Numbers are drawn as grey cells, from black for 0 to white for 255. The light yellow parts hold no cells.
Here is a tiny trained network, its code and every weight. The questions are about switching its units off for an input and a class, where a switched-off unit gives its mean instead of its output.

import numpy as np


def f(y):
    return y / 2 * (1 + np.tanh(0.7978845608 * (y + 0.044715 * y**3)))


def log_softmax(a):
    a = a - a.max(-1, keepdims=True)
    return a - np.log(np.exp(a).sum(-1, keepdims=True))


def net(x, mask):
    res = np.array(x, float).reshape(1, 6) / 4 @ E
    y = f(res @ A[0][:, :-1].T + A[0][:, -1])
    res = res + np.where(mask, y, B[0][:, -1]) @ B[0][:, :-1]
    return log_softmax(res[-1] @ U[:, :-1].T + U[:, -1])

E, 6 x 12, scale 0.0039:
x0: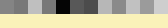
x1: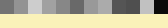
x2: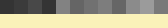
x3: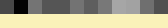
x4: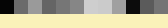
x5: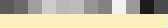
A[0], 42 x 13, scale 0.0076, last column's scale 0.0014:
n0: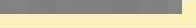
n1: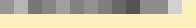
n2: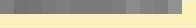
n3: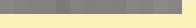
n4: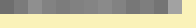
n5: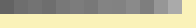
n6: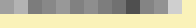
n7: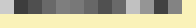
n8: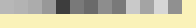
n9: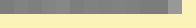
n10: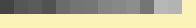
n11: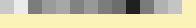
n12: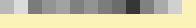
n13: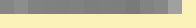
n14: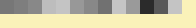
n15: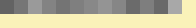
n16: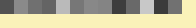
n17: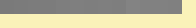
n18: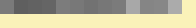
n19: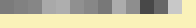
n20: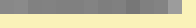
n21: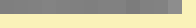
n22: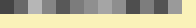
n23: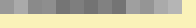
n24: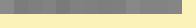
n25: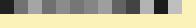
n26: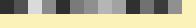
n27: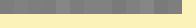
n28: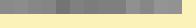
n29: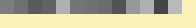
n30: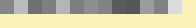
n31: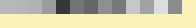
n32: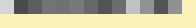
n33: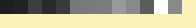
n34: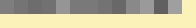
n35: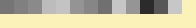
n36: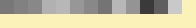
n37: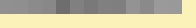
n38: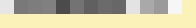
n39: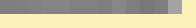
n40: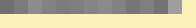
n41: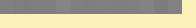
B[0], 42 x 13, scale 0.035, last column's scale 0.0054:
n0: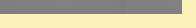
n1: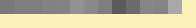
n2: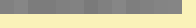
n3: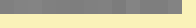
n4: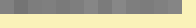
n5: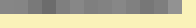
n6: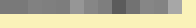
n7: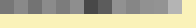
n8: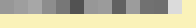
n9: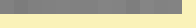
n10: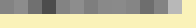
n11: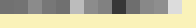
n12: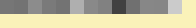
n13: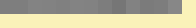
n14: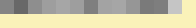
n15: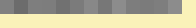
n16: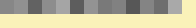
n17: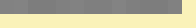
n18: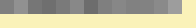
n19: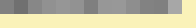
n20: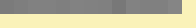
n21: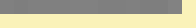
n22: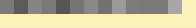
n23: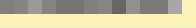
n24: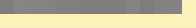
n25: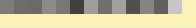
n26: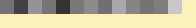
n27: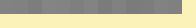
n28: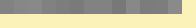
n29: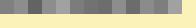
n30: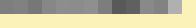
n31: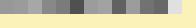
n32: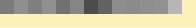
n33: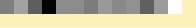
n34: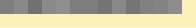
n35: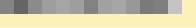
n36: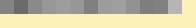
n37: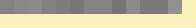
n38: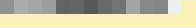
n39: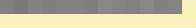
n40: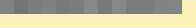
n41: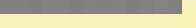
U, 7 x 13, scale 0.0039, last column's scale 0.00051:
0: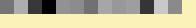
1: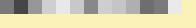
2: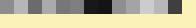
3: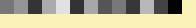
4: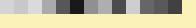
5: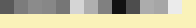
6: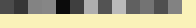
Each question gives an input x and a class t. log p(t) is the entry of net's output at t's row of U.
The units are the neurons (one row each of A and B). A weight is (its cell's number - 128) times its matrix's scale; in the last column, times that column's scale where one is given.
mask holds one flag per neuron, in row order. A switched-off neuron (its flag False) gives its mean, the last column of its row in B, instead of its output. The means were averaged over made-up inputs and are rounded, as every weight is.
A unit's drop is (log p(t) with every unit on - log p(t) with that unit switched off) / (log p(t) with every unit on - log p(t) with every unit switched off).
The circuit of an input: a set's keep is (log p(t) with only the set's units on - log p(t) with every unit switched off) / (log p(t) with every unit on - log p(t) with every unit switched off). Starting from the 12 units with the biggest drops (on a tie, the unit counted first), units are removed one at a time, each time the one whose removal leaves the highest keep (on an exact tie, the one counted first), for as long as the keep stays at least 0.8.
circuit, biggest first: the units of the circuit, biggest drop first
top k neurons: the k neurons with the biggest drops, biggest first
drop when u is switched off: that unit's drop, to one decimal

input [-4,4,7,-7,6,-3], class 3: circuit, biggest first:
[n16]
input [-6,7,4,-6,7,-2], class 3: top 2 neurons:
[n16, n25]
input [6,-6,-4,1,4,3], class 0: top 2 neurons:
[n33, n38]
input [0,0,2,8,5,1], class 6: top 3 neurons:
[n26, n25, n22]
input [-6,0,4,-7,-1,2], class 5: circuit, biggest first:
[n11, n12]
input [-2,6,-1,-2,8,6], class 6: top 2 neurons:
[n26, n25]
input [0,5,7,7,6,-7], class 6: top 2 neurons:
[n25, n26]
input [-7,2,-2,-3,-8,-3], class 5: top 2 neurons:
[n11, n12]
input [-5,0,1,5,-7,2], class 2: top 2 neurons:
[n7, n32]
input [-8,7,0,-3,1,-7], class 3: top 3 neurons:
[n16, n25, n29]
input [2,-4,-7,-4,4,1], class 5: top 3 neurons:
[n11, n12, n38]
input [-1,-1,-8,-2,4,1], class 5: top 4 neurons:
[n11, n12, n6, n1]
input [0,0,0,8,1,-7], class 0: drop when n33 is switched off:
0.3
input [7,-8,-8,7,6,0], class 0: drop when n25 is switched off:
0.0
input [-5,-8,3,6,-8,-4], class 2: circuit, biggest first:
[n7]
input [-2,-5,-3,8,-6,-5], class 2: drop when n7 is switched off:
0.1
